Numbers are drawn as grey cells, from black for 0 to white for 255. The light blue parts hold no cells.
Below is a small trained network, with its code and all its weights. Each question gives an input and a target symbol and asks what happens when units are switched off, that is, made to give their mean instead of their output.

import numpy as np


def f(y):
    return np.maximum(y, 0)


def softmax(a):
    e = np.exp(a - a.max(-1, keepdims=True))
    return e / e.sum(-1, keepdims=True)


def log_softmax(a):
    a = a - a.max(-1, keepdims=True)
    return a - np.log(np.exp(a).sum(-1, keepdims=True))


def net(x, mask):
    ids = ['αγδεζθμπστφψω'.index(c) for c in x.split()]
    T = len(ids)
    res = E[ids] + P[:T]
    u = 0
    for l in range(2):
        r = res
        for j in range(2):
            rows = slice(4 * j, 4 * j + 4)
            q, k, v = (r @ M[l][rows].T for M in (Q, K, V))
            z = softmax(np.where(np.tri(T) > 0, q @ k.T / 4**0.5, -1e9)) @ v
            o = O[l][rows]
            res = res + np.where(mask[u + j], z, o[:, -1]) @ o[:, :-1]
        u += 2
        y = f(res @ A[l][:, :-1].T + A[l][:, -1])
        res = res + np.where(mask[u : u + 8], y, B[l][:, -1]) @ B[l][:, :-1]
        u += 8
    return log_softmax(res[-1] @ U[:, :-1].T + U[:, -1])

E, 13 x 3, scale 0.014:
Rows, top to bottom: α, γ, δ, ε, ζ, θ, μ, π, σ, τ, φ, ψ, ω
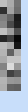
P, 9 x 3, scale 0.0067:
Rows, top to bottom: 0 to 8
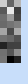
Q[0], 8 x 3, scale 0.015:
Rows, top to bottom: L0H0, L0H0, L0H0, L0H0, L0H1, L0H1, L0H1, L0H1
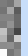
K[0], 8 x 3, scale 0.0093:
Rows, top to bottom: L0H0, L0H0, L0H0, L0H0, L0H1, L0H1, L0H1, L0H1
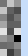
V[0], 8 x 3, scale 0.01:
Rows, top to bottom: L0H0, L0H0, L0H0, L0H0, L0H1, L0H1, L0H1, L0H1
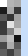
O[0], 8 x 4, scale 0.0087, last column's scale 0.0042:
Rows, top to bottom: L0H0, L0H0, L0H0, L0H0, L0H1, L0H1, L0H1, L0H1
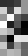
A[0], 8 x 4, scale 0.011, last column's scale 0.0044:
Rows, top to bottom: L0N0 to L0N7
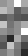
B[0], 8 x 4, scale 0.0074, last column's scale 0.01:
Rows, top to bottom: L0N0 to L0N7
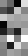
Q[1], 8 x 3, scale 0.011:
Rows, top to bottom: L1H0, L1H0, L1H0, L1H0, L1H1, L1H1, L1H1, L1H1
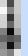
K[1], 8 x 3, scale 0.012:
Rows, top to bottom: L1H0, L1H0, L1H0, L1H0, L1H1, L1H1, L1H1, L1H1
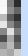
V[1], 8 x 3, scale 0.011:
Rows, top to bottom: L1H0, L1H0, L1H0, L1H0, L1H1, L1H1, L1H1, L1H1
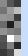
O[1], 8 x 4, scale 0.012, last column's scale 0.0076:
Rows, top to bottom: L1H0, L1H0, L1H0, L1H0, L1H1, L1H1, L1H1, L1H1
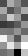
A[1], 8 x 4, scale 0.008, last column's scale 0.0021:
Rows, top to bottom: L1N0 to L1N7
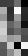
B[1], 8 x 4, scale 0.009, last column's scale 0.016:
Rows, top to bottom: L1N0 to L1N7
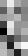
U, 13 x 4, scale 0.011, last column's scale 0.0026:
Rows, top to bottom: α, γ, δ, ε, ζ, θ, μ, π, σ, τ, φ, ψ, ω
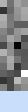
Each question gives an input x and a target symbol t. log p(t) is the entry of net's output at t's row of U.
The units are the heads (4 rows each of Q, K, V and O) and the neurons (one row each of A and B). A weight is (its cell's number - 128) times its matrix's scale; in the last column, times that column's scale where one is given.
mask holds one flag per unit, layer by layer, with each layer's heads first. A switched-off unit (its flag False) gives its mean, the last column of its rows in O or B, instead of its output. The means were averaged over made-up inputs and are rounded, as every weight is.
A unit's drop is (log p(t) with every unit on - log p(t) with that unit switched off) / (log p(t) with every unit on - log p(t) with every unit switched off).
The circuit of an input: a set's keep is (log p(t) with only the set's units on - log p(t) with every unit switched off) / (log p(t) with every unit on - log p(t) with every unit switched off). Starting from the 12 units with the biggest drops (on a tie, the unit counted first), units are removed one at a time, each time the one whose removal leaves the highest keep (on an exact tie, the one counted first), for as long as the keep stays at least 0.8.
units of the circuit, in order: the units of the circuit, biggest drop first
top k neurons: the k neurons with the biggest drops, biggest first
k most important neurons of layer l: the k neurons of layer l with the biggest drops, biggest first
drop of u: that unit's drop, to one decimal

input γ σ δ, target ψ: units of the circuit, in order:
[L1H1, L0H1]
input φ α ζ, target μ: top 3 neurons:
[L0N6, L1N4, L0N0]
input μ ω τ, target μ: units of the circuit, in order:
[L0H1, L1H1]
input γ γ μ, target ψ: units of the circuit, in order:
[L0H0, L1H1]
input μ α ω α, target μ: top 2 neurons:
[L0N5, L1N4]
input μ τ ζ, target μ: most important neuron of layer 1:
[L1N4]
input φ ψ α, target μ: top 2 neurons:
[L0N6, L1N4]
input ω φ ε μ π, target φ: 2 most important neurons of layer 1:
[L1N6, L1N4]
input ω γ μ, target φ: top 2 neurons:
[L0N6, L0N5]
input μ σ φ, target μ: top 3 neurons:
[L0N5, L1N4, L0N0]
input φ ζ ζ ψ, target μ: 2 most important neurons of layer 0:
[L0N6, L0N0]
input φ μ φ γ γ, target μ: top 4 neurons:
[L0N6, L1N4, L0N0, L1N3]
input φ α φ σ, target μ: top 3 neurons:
[L0N6, L1N4, L0N0]
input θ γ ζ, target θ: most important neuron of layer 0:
[L0N0]
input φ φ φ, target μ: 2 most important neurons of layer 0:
[L0N6, L0N0]
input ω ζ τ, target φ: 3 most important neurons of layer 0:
[L0N6, L0N5, L0N0]
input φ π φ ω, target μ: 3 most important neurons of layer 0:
[L0N6, L0N0, L0N4]
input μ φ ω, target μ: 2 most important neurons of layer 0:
[L0N5, L0N0]
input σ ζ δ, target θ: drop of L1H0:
0.3
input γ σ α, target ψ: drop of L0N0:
0.1
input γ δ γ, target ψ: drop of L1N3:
0.0
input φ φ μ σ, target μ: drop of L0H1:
0.3
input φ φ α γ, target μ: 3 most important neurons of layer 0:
[L0N6, L0N0, L0N4]
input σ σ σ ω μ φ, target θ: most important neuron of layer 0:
[L0N2]
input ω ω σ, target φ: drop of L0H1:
0.2
